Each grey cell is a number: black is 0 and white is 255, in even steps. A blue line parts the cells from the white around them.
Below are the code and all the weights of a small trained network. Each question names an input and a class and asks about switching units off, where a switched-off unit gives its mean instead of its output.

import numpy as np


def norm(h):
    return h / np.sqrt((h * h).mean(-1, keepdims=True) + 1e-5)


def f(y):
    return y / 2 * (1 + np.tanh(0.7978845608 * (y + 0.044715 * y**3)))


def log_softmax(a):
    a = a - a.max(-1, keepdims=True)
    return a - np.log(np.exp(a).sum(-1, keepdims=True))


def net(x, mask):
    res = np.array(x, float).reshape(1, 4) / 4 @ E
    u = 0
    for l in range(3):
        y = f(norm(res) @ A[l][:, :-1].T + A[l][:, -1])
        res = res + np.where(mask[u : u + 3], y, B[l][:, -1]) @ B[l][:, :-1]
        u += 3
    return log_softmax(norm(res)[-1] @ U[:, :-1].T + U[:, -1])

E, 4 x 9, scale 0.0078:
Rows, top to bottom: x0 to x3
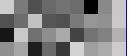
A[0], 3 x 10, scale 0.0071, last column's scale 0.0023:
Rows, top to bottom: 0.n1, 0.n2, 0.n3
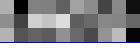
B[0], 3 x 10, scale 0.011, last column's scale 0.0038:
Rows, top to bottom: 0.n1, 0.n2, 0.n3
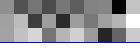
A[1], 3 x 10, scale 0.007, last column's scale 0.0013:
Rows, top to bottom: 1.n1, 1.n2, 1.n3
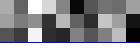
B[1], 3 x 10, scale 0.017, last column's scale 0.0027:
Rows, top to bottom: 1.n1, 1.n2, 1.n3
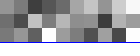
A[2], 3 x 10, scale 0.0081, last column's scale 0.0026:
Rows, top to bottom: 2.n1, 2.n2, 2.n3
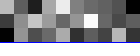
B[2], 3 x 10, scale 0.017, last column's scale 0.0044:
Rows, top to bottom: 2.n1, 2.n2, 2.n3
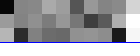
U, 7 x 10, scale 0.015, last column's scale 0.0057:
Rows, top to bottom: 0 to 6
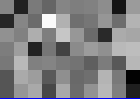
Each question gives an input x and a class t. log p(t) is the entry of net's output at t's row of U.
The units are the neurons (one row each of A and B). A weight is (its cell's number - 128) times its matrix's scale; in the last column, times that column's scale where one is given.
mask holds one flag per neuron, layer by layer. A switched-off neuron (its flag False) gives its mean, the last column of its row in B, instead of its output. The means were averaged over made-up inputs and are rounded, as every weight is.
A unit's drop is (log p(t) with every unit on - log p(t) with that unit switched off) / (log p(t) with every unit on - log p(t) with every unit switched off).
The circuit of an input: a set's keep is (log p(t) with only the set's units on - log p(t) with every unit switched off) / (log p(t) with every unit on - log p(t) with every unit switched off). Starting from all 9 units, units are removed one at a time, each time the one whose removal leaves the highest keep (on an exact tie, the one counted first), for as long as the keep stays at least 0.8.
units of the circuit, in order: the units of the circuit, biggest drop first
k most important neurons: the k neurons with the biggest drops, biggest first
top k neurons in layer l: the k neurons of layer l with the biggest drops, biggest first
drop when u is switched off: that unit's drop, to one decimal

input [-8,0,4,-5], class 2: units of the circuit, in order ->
2.n2
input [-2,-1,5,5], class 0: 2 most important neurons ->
2.n3; 0.n2
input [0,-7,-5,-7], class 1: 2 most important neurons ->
2.n1; 2.n3
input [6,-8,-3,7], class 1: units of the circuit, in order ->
2.n1; 0.n2
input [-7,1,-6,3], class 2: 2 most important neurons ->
2.n2; 2.n3
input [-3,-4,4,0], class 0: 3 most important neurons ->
2.n3; 1.n3; 0.n3
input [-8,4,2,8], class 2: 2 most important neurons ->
2.n2; 0.n2
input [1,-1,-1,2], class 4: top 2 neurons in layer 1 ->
1.n3; 1.n2
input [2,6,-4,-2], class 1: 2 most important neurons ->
1.n3; 2.n1
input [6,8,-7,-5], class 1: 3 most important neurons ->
1.n3; 2.n1; 2.n3
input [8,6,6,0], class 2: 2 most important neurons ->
1.n2; 0.n3
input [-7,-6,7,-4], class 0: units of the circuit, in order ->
2.n3; 1.n3
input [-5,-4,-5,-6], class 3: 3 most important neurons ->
1.n1; 1.n3; 2.n3
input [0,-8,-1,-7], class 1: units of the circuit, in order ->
2.n1
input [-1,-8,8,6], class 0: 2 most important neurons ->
2.n3; 1.n3
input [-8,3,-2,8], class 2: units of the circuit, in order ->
2.n2; 0.n2
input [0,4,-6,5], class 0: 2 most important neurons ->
0.n1; 0.n2
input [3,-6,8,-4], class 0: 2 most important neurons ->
2.n3; 1.n3
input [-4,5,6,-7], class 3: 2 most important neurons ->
1.n1; 0.n2
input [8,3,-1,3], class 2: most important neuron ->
0.n3
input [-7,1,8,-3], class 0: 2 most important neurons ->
2.n3; 0.n3
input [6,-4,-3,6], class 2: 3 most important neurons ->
1.n3; 0.n2; 0.n3
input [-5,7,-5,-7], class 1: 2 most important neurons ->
1.n3; 0.n3
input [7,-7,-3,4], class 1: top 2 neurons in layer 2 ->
2.n1; 2.n2
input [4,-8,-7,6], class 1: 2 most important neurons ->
2.n1; 2.n3
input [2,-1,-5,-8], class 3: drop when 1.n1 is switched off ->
0.2
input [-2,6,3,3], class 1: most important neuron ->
1.n3
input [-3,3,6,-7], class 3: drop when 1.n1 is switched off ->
0.9
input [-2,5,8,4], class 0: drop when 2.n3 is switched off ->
1.0
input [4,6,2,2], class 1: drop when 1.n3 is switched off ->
1.3
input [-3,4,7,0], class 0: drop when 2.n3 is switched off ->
1.0
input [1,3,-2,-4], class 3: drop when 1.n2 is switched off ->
0.0
